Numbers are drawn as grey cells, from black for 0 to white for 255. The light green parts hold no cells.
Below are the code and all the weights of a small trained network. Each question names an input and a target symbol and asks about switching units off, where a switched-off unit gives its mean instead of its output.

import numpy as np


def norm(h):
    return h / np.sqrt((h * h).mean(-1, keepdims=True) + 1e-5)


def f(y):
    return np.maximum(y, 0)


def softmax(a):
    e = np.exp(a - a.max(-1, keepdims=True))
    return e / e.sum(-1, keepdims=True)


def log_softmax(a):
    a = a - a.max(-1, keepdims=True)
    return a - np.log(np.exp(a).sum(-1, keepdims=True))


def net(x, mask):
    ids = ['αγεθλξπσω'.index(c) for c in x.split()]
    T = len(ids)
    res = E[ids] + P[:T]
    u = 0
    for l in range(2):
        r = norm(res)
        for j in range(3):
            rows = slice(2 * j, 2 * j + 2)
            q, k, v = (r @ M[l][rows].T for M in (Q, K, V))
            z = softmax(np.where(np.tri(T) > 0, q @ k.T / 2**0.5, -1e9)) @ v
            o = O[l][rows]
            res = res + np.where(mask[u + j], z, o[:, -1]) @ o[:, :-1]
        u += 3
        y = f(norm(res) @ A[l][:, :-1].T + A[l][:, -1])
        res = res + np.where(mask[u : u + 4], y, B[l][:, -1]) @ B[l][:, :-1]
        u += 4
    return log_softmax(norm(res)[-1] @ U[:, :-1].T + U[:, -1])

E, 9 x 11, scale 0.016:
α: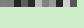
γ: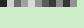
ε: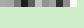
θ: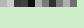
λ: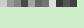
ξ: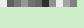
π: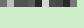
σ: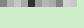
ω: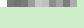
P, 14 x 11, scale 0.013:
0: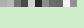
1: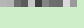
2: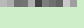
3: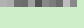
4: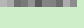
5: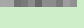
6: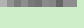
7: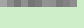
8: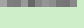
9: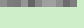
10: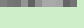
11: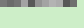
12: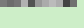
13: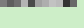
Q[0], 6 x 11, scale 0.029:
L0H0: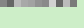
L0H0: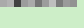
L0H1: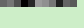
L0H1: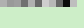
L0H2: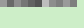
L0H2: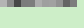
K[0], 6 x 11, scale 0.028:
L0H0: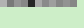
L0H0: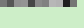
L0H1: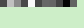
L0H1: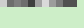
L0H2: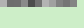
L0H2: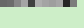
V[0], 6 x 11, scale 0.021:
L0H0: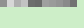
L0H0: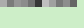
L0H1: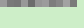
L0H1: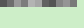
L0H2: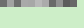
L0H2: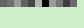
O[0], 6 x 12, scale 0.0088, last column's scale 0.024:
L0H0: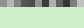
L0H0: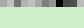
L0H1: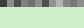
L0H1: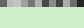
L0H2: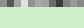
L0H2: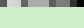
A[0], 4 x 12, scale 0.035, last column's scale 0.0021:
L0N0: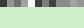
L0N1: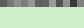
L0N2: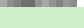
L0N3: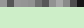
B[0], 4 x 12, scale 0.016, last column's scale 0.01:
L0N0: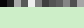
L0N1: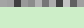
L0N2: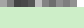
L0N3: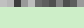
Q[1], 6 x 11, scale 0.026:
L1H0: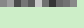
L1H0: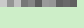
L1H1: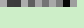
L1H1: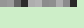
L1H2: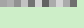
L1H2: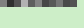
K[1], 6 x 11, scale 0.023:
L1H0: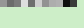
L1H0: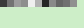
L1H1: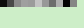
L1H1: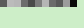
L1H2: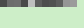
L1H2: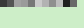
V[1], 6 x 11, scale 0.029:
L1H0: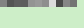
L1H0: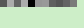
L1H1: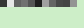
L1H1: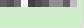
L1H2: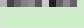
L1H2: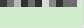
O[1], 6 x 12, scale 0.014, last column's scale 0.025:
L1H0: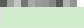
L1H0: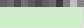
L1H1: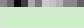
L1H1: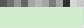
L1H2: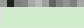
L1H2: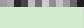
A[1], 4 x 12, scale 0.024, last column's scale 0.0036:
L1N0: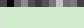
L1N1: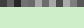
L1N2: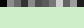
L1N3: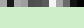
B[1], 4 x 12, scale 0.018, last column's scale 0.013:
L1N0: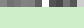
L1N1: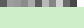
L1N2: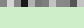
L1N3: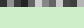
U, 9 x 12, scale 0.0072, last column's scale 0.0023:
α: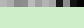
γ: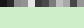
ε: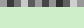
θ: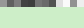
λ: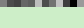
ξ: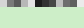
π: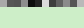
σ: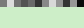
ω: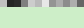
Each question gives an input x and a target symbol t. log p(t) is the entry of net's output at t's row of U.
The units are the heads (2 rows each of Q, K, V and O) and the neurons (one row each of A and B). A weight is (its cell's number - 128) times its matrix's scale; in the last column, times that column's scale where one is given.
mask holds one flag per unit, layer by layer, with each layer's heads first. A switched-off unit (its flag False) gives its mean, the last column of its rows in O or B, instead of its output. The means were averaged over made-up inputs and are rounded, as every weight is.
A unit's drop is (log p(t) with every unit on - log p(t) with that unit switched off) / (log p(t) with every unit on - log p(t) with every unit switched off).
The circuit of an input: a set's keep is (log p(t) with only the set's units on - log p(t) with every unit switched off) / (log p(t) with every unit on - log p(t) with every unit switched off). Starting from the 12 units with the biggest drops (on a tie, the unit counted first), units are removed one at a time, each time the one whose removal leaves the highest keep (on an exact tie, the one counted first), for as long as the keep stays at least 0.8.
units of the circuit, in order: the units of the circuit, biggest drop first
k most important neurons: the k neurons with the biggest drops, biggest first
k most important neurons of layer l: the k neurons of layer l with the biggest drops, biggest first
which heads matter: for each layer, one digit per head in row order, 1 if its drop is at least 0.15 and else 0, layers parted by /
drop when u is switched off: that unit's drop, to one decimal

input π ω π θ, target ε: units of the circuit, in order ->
[L1H2]
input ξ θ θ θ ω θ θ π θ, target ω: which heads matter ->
000 / 010
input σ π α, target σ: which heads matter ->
100 / 011
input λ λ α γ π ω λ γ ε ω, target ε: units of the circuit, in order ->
[L1H1, L0H2, L0N0]
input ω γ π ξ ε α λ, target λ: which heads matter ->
010 / 100
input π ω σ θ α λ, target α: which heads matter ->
101 / 110
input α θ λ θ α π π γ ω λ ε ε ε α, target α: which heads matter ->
011 / 000
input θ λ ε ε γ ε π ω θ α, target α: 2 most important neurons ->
[L0N0, L1N1]
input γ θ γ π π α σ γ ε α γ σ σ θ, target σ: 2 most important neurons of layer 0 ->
[L0N0, L0N2]
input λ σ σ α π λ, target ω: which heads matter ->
011 / 010
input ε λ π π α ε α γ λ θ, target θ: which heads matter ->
111 / 000
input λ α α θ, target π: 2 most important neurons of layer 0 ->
[L0N2, L0N0]
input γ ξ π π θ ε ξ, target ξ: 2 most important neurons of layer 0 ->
[L0N0, L0N3]
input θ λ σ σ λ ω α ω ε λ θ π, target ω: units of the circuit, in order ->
[L1H1]
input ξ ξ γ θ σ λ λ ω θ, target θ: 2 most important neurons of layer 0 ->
[L0N0, L0N2]
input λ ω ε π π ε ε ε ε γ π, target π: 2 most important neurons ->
[L0N0, L1N0]
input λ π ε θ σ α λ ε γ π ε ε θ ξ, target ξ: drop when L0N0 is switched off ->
0.3
